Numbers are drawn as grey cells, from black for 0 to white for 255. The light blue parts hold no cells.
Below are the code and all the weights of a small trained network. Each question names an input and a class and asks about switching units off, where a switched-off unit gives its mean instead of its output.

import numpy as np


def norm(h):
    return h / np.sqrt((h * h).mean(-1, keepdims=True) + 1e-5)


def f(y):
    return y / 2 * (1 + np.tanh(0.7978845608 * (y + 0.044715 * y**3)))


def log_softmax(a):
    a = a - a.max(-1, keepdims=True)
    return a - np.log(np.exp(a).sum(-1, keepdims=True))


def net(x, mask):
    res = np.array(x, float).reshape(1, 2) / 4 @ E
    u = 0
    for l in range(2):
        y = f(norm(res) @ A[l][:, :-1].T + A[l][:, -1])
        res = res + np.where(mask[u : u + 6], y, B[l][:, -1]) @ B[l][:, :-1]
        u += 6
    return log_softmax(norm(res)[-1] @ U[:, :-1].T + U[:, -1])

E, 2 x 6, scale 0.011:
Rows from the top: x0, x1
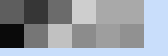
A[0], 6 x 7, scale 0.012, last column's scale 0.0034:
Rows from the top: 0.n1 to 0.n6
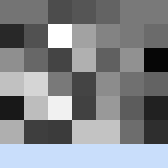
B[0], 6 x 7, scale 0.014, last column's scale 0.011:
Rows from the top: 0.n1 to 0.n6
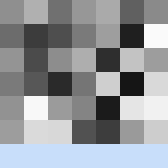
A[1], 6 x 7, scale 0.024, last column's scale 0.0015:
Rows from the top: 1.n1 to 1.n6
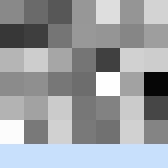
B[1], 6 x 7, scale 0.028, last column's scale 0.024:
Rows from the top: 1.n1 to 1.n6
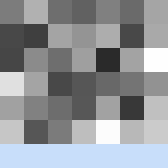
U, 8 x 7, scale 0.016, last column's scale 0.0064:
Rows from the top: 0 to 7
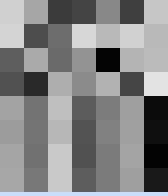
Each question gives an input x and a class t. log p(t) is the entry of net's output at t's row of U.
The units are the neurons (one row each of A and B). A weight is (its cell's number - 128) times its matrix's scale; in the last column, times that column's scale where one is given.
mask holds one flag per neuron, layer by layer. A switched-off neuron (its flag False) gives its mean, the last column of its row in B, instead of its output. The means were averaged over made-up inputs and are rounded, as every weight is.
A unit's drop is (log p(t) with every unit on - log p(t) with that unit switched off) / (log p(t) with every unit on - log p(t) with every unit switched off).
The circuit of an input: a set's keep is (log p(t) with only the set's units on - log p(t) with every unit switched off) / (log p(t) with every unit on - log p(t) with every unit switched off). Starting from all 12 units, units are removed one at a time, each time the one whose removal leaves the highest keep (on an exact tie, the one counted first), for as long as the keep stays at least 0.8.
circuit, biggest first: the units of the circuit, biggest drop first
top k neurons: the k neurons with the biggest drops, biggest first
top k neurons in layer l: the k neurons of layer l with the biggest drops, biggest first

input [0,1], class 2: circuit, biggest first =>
0.n5
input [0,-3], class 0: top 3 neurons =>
0.n4, 0.n5, 1.n3
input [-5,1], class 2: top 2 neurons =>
0.n5, 0.n2
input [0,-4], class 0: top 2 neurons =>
0.n4, 0.n5
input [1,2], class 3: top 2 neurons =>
0.n2, 0.n6
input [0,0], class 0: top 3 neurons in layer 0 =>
0.n3, 0.n6, 0.n5
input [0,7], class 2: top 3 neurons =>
0.n5, 0.n4, 1.n6
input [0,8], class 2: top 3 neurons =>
0.n5, 0.n4, 1.n6
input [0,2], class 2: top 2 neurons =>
0.n5, 0.n4
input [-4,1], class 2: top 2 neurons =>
0.n5, 0.n2
